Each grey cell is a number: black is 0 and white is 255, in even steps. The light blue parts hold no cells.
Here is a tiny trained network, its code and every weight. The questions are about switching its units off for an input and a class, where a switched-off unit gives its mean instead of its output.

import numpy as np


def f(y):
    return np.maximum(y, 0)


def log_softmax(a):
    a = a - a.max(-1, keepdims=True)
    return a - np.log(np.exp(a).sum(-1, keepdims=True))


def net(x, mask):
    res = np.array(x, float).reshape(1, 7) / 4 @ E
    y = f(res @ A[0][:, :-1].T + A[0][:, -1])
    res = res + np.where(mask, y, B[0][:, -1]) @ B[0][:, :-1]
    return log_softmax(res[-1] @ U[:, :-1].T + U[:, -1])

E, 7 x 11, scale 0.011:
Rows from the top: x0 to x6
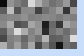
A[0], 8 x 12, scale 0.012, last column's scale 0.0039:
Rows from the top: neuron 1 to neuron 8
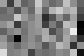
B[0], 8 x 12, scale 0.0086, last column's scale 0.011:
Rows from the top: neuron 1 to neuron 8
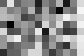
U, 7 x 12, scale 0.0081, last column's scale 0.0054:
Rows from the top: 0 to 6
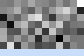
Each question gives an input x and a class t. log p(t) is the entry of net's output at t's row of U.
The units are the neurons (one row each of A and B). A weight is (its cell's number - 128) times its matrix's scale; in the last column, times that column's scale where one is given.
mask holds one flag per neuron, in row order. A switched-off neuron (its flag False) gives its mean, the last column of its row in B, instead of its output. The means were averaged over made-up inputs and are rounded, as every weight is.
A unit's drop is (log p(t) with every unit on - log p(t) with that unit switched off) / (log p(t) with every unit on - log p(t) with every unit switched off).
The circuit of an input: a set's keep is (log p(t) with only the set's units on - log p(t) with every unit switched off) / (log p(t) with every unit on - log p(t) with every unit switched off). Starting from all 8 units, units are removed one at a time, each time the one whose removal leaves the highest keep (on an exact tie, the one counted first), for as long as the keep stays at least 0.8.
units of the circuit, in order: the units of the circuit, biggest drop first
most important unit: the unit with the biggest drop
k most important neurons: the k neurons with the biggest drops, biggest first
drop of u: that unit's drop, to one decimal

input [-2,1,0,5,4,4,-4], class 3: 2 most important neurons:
neuron 4; neuron 6
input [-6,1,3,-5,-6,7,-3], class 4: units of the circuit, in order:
neuron 5
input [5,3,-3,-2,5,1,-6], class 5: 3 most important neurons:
neuron 2; neuron 6; neuron 8
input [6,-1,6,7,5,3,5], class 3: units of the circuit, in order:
neuron 4; neuron 8
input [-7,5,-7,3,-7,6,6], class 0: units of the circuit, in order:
neuron 8; neuron 6
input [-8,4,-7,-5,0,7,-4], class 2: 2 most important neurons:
neuron 8; neuron 4
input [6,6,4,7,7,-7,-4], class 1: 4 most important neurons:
neuron 3; neuron 8; neuron 1; neuron 5
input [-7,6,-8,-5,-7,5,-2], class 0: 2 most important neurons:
neuron 8; neuron 3
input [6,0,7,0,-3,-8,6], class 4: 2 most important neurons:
neuron 7; neuron 8
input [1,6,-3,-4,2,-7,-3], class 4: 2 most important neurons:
neuron 4; neuron 7
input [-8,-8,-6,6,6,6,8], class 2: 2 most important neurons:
neuron 8; neuron 2
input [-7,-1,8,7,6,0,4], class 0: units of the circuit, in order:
neuron 8; neuron 4
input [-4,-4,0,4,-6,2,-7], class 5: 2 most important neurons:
neuron 2; neuron 3
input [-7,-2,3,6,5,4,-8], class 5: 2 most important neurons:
neuron 2; neuron 6
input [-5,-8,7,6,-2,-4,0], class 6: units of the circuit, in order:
neuron 1
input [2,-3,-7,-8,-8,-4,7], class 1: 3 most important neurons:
neuron 6; neuron 4; neuron 2
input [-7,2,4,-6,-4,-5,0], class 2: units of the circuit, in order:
neuron 8; neuron 4
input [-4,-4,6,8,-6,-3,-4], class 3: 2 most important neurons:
neuron 4; neuron 3
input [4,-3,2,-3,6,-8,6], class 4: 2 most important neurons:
neuron 7; neuron 6
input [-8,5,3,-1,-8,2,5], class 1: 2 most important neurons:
neuron 6; neuron 2
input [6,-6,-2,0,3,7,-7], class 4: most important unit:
neuron 5
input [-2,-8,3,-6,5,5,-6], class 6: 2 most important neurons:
neuron 1; neuron 4
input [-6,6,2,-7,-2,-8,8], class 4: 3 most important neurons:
neuron 4; neuron 2; neuron 1
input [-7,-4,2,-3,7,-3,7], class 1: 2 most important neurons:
neuron 3; neuron 2
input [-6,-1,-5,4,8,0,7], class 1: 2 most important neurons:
neuron 3; neuron 2
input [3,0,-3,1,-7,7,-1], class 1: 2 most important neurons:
neuron 6; neuron 7
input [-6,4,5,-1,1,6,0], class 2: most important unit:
neuron 8
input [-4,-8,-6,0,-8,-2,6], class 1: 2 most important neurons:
neuron 6; neuron 2
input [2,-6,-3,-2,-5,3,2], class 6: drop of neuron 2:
0.1
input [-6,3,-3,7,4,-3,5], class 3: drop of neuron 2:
0.1
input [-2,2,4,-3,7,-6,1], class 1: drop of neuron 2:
0.1
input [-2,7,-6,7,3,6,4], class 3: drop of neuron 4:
0.7
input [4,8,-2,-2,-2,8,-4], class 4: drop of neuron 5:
0.8
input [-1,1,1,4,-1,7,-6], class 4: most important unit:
neuron 5
